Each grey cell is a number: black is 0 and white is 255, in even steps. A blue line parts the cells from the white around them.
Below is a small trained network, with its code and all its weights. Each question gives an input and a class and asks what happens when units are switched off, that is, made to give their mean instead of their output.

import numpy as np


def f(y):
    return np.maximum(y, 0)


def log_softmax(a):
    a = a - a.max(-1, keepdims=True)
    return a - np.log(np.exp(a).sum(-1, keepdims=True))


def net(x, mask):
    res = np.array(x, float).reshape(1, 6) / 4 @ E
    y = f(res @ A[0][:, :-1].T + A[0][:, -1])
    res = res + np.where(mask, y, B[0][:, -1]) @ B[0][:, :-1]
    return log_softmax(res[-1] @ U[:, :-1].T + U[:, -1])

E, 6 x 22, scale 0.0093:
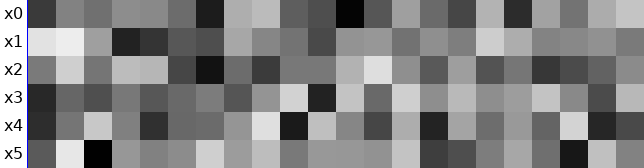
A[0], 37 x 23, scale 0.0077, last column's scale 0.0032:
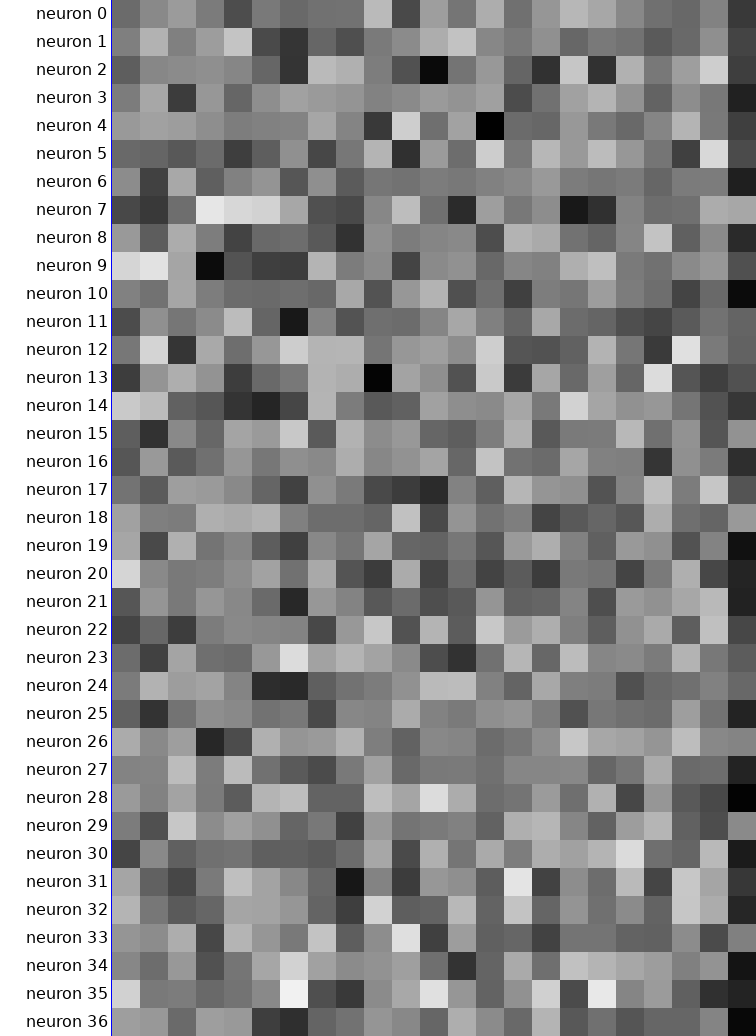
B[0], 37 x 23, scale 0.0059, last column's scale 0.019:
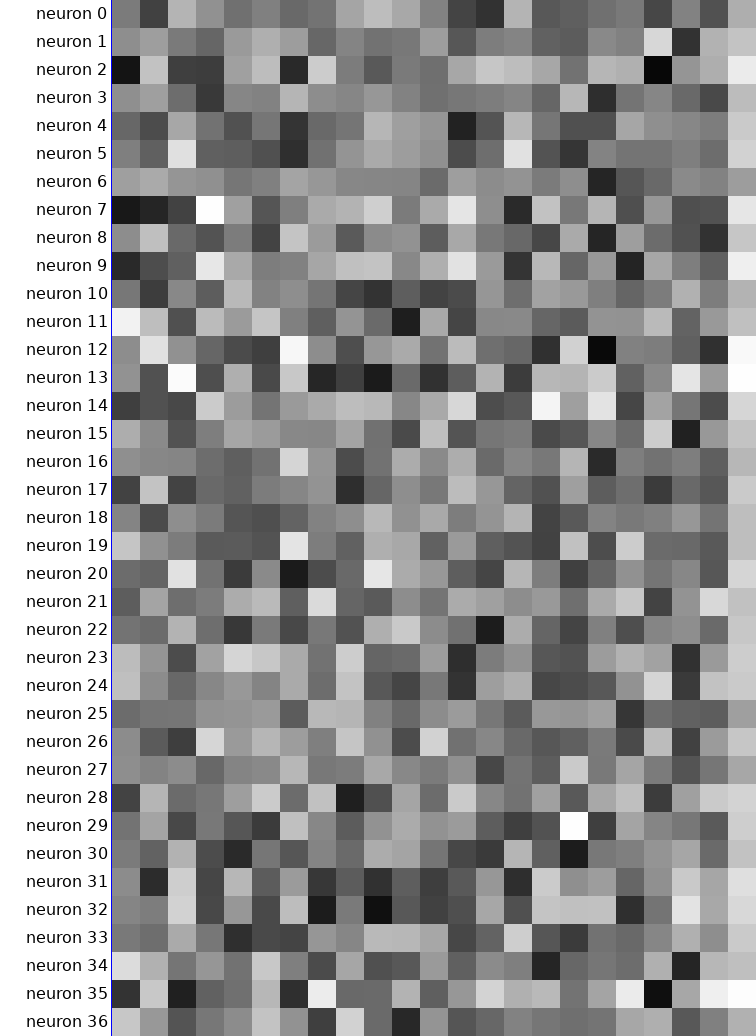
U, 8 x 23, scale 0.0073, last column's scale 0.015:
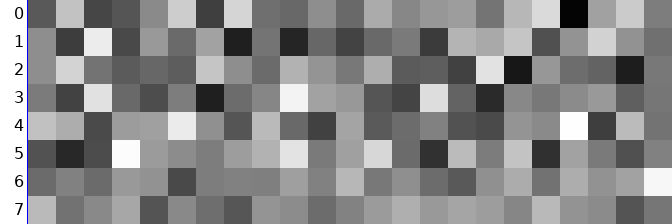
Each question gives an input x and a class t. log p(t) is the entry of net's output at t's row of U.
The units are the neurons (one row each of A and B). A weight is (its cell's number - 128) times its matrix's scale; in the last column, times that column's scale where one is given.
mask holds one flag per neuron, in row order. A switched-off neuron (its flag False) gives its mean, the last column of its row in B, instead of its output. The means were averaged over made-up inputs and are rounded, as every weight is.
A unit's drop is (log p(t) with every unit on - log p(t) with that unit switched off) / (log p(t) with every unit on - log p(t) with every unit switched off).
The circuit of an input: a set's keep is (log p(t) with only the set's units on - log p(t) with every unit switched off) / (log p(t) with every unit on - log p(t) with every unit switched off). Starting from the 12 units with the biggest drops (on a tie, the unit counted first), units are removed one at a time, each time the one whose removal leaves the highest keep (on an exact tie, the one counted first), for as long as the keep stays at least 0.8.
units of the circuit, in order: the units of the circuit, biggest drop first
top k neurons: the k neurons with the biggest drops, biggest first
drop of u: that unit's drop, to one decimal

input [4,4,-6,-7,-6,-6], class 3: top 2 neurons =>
(neuron 20; neuron 13)
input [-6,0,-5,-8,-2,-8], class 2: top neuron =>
(neuron 29)
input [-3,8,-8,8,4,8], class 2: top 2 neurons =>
(neuron 12; neuron 3)
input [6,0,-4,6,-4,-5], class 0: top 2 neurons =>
(neuron 2; neuron 17)
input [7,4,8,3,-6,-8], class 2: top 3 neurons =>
(neuron 17; neuron 19; neuron 35)
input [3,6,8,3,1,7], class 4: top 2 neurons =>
(neuron 24; neuron 11)
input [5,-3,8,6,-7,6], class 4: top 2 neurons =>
(neuron 11; neuron 13)
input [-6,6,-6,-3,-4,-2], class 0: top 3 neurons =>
(neuron 35; neuron 28; neuron 7)
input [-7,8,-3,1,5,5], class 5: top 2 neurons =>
(neuron 14; neuron 9)
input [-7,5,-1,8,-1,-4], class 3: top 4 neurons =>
(neuron 5; neuron 30; neuron 0; neuron 2)
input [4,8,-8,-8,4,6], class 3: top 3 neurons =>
(neuron 20; neuron 4; neuron 33)
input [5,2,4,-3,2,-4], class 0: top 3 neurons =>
(neuron 2; neuron 12; neuron 21)
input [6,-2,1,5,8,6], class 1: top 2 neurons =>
(neuron 13; neuron 35)
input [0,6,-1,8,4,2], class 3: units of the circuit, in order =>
(neuron 5)
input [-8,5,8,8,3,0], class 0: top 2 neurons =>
(neuron 35; neuron 28)
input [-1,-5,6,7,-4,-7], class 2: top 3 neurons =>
(neuron 29; neuron 8; neuron 19)
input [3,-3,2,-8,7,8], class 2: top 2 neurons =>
(neuron 12; neuron 31)
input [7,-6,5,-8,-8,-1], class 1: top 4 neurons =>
(neuron 31; neuron 32; neuron 35; neuron 5)
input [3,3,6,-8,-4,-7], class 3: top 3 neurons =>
(neuron 20; neuron 33; neuron 4)
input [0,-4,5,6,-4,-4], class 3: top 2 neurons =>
(neuron 22; neuron 13)
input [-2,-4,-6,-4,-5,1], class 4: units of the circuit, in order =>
(neuron 23)
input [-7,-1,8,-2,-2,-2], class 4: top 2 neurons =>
(neuron 24; neuron 1)
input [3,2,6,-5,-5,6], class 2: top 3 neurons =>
(neuron 12; neuron 13; neuron 23)
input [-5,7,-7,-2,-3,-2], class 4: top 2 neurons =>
(neuron 34; neuron 7)
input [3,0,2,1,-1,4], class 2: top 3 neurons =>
(neuron 35; neuron 12; neuron 28)
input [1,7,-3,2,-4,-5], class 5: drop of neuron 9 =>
0.6
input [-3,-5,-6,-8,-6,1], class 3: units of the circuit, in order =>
(neuron 20)
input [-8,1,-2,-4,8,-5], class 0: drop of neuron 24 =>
0.0
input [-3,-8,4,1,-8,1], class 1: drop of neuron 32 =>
1.6
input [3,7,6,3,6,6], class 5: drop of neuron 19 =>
0.1
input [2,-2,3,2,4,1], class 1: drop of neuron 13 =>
0.3
